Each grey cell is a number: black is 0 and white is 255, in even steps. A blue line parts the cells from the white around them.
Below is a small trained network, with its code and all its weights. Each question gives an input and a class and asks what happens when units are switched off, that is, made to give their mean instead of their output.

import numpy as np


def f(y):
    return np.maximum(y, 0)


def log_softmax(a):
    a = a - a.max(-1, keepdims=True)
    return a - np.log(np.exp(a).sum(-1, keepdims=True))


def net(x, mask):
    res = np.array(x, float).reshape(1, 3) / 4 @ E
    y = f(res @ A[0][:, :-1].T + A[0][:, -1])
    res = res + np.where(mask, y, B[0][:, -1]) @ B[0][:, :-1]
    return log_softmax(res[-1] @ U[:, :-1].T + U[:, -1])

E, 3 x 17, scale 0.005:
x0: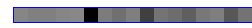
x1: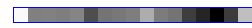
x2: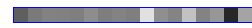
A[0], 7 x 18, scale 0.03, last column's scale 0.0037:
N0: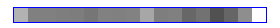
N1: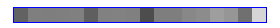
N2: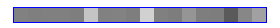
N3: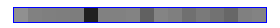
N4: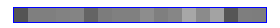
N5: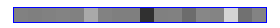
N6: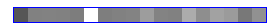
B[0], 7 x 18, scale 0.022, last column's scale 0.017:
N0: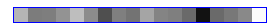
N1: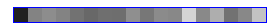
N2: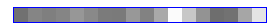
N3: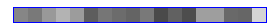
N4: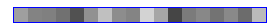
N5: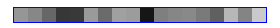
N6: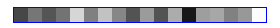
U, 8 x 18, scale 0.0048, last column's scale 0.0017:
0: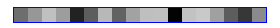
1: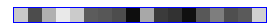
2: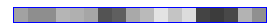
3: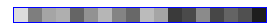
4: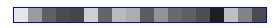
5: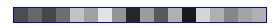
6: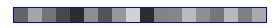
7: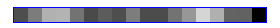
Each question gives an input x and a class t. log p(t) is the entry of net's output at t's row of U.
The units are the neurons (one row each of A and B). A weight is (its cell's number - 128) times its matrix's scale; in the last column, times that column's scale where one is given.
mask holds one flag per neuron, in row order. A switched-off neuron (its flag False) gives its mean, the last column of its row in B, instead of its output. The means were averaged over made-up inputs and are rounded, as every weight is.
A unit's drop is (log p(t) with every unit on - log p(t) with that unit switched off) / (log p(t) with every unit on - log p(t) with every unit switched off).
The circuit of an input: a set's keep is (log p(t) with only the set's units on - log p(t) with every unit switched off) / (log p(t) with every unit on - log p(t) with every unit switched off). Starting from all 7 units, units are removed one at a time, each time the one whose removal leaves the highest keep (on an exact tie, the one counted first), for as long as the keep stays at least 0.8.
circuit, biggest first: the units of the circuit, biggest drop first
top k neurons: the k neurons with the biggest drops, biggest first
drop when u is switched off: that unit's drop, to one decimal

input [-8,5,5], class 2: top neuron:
N2
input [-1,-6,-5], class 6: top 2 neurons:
N5, N1
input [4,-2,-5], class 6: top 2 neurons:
N5, N6
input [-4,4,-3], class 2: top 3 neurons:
N6, N3, N5
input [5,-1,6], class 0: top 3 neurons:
N6, N0, N4
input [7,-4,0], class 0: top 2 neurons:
N6, N4
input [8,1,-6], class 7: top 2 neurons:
N1, N3
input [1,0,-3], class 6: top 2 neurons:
N6, N0
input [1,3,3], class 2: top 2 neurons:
N6, N3
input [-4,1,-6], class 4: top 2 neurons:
N1, N2
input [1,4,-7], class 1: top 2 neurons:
N3, N2
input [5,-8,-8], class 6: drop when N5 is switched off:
0.2
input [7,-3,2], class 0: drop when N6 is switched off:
0.3
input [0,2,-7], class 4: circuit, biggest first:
N5
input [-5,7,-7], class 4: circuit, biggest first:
N6, N2
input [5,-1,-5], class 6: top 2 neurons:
N5, N6
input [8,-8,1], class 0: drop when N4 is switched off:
0.2
